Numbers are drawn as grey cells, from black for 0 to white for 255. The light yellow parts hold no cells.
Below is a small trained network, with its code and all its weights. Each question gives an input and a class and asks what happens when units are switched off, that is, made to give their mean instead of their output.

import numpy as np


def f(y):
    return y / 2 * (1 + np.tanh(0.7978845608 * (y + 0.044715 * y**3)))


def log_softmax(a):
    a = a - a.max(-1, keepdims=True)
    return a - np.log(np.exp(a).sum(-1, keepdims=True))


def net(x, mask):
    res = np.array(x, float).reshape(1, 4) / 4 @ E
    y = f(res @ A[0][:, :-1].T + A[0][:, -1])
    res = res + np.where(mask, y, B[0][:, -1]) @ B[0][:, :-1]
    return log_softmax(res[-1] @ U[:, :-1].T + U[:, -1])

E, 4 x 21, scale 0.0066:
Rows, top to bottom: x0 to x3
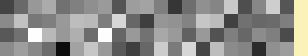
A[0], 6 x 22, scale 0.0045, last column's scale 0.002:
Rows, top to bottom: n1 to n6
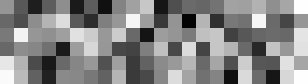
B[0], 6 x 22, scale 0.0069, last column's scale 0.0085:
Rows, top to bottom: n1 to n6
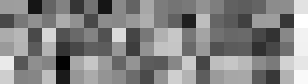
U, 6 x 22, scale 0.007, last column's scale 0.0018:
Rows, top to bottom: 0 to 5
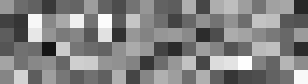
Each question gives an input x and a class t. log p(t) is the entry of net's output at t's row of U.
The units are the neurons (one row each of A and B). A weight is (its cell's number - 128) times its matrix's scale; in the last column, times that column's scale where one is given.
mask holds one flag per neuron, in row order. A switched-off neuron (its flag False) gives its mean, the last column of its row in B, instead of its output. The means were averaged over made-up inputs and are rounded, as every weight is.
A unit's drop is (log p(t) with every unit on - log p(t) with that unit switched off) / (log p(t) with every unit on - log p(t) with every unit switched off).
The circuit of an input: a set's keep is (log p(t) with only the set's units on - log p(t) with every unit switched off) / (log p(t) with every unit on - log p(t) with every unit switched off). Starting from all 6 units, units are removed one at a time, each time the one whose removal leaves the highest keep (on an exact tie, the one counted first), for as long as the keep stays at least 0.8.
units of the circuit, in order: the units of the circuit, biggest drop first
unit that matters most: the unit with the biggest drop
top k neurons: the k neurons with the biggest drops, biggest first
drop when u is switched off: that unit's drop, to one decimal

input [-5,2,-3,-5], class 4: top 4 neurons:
(n6, n4, n5, n3)
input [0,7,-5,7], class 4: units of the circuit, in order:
(n5)
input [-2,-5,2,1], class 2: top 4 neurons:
(n3, n1, n2, n4)
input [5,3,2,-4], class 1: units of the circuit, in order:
(n1, n4)
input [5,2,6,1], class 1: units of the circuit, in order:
(n1, n6)
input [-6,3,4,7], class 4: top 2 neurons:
(n5, n6)
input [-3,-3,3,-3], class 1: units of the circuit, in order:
(n3, n4)
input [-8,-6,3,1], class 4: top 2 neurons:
(n2, n6)
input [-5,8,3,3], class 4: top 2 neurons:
(n5, n6)
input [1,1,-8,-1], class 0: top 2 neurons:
(n1, n3)
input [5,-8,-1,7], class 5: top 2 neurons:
(n4, n5)
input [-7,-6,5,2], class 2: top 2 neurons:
(n5, n3)
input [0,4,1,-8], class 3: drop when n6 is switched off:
0.1
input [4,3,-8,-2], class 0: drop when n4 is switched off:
0.2
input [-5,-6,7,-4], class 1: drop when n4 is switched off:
0.0
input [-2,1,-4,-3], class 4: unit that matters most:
n4
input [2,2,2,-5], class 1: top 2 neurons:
(n1, n4)
